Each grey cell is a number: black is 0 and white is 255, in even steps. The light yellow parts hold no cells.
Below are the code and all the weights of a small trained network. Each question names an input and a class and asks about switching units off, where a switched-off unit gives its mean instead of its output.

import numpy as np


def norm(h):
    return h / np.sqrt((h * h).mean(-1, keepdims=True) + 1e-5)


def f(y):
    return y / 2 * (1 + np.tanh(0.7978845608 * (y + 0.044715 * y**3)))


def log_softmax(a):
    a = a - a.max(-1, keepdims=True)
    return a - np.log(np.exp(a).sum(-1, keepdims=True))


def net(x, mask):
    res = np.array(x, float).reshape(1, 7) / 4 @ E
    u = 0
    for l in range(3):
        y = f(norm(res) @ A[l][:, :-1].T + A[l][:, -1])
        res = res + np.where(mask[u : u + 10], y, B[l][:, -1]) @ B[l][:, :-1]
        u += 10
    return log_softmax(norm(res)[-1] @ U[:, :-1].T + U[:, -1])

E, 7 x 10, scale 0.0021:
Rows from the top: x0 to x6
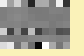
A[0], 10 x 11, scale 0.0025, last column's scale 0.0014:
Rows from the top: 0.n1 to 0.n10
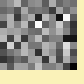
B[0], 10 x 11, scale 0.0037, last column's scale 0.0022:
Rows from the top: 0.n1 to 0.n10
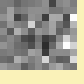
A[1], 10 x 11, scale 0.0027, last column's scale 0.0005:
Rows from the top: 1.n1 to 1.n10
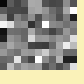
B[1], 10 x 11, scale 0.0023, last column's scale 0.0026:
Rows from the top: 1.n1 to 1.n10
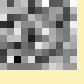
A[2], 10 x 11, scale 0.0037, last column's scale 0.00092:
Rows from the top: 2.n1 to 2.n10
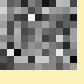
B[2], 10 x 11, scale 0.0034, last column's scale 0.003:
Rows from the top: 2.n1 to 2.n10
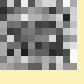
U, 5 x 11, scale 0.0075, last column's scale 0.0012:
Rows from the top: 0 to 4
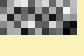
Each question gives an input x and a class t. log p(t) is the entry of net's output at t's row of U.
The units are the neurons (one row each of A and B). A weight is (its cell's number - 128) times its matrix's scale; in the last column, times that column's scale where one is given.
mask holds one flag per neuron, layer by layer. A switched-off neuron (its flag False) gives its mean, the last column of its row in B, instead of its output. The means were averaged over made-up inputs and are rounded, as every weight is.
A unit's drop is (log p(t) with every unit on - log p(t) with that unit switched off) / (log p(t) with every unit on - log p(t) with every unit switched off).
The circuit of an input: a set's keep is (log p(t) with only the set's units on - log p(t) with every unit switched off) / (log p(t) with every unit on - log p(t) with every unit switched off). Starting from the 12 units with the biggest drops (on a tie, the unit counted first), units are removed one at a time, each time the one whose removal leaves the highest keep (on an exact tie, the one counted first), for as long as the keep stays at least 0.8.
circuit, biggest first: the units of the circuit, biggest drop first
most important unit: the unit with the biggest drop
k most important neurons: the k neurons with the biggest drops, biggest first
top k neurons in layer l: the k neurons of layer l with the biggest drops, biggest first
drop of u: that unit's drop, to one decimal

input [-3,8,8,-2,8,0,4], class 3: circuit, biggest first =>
2.n3
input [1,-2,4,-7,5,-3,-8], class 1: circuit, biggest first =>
0.n6, 2.n1
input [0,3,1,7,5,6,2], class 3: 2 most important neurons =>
2.n3, 1.n1
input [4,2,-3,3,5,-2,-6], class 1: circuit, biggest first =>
0.n6, 2.n1
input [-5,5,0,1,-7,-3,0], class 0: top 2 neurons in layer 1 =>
1.n9, 1.n1
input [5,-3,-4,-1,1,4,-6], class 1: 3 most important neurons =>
0.n6, 2.n1, 2.n6
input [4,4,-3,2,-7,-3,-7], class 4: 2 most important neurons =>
2.n8, 1.n9
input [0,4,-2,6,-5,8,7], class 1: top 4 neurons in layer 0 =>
0.n7, 0.n9, 0.n3, 0.n8
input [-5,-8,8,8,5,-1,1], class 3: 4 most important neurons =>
0.n3, 2.n3, 1.n4, 2.n8
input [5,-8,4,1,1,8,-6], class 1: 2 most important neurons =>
0.n6, 2.n1
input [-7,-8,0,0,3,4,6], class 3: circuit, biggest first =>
2.n3, 0.n3
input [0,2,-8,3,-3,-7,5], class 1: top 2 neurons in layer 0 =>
0.n7, 0.n9
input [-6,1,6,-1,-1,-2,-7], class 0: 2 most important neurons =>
2.n9, 2.n8
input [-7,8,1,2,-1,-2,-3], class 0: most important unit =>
2.n9
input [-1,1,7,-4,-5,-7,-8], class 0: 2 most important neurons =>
1.n1, 0.n3
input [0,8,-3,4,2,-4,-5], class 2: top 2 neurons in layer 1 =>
1.n1, 1.n5
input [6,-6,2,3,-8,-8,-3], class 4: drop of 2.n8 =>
0.2
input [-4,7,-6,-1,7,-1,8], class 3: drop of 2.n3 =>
0.1
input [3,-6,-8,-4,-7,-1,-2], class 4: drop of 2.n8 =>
0.2
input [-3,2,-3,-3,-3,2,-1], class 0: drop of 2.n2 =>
0.0
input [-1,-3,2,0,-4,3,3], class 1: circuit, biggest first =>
0.n7
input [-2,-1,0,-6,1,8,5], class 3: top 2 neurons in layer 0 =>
0.n3, 0.n6
